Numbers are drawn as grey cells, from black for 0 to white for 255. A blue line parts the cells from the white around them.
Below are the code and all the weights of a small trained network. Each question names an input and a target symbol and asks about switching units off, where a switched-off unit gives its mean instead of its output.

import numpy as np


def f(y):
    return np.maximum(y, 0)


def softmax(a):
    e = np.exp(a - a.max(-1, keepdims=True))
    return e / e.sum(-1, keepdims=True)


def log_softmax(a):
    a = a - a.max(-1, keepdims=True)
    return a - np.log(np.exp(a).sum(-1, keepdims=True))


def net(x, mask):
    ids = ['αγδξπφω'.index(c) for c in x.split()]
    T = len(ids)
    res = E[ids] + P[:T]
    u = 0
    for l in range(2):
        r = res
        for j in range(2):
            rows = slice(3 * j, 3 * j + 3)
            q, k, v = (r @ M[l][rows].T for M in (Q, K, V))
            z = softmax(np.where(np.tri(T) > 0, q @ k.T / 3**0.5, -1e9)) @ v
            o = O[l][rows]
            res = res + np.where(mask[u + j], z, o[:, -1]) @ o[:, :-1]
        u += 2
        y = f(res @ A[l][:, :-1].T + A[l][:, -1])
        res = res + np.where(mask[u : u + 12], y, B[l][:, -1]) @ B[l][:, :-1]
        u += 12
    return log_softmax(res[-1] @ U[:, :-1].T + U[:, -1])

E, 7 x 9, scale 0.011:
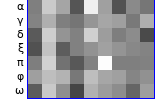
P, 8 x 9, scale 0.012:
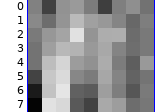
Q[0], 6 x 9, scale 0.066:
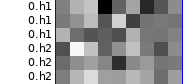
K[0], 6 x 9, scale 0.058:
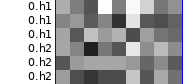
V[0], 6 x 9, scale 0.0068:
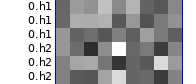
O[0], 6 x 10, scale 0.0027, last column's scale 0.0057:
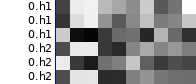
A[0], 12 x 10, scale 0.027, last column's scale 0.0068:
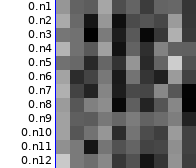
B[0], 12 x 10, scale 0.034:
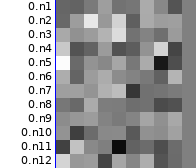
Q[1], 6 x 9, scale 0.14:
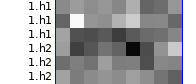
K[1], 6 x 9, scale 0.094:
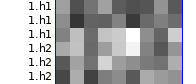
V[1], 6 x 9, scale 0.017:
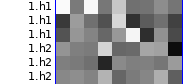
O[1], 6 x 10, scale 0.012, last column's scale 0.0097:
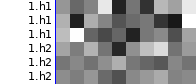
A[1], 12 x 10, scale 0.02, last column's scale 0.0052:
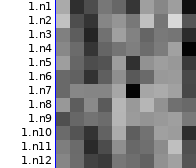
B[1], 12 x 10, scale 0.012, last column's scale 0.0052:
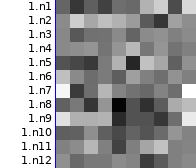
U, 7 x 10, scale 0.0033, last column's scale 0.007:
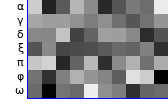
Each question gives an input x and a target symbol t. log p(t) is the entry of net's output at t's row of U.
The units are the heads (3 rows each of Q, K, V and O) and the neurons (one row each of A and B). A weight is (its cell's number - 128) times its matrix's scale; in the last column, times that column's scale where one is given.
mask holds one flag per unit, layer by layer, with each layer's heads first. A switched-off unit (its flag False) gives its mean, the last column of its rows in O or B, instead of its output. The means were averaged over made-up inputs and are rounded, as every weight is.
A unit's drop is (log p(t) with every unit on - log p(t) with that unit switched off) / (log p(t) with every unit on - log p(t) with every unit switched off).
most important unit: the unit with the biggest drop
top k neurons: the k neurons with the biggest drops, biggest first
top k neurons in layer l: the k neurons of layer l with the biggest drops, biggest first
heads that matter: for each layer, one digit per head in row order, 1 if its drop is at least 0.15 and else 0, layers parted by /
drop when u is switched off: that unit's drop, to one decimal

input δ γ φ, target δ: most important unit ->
1.h2
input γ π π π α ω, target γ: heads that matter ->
10 / 10
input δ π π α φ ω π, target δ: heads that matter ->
00 / 01
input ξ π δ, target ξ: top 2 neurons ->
[1.n8; 1.n7]
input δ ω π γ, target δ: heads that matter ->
00 / 01
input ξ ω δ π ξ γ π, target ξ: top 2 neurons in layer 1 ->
[1.n8; 1.n7]
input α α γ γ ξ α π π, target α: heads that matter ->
01 / 10
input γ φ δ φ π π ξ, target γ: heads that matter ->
10 / 10
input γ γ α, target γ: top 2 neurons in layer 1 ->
[1.n9; 1.n7]
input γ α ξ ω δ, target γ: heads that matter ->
10 / 10
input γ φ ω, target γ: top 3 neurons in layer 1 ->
[1.n9; 1.n7; 1.n1]
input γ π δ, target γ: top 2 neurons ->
[1.n9; 1.n7]
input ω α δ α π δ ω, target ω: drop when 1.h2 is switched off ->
0.4
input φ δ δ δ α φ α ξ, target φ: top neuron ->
[1.n9]
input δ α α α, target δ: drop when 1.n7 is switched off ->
0.1
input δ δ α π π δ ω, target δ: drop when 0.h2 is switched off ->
-0.1
